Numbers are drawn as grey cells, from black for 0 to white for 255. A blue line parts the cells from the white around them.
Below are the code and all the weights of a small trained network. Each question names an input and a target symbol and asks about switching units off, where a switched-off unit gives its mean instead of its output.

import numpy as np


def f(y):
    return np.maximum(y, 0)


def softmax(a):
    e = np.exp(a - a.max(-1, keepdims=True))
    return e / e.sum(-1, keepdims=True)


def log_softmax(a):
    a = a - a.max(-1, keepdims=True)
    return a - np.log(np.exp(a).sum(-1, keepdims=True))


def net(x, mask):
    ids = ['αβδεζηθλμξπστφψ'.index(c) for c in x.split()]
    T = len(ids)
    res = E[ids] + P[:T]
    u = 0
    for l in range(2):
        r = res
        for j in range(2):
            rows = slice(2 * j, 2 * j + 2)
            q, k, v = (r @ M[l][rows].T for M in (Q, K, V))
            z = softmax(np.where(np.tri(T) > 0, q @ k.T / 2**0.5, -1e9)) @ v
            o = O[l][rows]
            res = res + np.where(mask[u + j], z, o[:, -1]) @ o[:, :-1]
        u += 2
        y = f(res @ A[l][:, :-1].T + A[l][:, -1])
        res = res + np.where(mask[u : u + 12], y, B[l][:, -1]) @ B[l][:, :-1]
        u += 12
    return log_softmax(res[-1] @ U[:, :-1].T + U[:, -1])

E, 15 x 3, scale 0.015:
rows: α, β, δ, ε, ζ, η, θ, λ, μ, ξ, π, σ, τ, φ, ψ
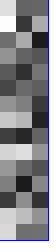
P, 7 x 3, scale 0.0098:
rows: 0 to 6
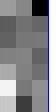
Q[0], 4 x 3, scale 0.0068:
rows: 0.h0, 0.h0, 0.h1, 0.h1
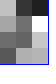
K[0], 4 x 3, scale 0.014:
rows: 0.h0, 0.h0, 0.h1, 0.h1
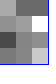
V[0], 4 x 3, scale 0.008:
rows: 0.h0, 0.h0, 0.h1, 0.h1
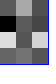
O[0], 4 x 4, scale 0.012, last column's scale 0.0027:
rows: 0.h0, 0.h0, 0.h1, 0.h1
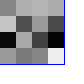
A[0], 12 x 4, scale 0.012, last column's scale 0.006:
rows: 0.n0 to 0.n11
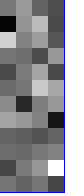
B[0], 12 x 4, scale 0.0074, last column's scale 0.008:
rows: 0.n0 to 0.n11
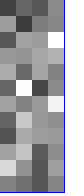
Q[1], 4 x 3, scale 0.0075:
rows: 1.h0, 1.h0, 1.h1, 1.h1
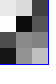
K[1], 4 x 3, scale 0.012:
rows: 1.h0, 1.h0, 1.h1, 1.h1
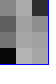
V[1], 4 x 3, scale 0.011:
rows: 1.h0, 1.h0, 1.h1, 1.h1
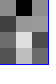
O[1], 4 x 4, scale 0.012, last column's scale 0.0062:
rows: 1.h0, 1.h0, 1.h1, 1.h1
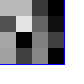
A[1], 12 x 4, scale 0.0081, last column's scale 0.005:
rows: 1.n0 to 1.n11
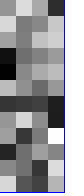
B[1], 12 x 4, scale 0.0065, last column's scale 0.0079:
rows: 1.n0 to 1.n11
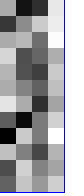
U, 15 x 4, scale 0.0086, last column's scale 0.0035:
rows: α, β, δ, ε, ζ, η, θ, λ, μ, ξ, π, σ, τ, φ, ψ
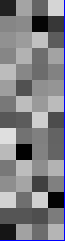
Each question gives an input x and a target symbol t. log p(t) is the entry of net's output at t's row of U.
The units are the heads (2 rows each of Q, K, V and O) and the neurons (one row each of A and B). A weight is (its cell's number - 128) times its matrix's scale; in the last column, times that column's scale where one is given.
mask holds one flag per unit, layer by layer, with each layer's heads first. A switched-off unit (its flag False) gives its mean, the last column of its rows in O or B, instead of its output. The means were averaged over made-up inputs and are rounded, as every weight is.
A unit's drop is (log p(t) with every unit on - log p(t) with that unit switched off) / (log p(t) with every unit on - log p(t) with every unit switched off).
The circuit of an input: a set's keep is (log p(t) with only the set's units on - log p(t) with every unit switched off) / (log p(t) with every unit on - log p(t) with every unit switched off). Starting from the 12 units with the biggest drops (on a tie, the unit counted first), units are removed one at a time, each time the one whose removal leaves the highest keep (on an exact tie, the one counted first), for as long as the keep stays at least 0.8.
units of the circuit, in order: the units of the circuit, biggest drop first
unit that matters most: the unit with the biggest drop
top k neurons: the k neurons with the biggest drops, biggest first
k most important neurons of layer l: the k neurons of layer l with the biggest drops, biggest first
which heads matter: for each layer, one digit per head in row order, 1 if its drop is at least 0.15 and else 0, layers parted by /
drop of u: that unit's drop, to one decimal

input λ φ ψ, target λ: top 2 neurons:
1.n8; 1.n0
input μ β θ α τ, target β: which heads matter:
11 / 01
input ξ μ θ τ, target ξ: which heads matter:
10 / 10
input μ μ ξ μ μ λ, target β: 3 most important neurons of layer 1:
1.n0; 1.n4; 1.n1
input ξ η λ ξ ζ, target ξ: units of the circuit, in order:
1.h1
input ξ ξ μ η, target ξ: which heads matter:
10 / 10
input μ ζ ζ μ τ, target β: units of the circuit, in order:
1.h1; 1.n0; 0.h0; 1.h0
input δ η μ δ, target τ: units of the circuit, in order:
0.h1; 0.h0
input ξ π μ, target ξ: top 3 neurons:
0.n10; 1.n4; 1.n3
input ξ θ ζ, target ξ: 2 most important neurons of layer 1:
1.n4; 1.n3
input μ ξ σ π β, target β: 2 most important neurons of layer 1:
1.n0; 1.n4
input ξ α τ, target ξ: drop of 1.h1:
0.1
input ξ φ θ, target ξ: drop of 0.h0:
0.6
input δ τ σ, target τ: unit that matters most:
0.h1
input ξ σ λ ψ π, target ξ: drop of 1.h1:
0.2
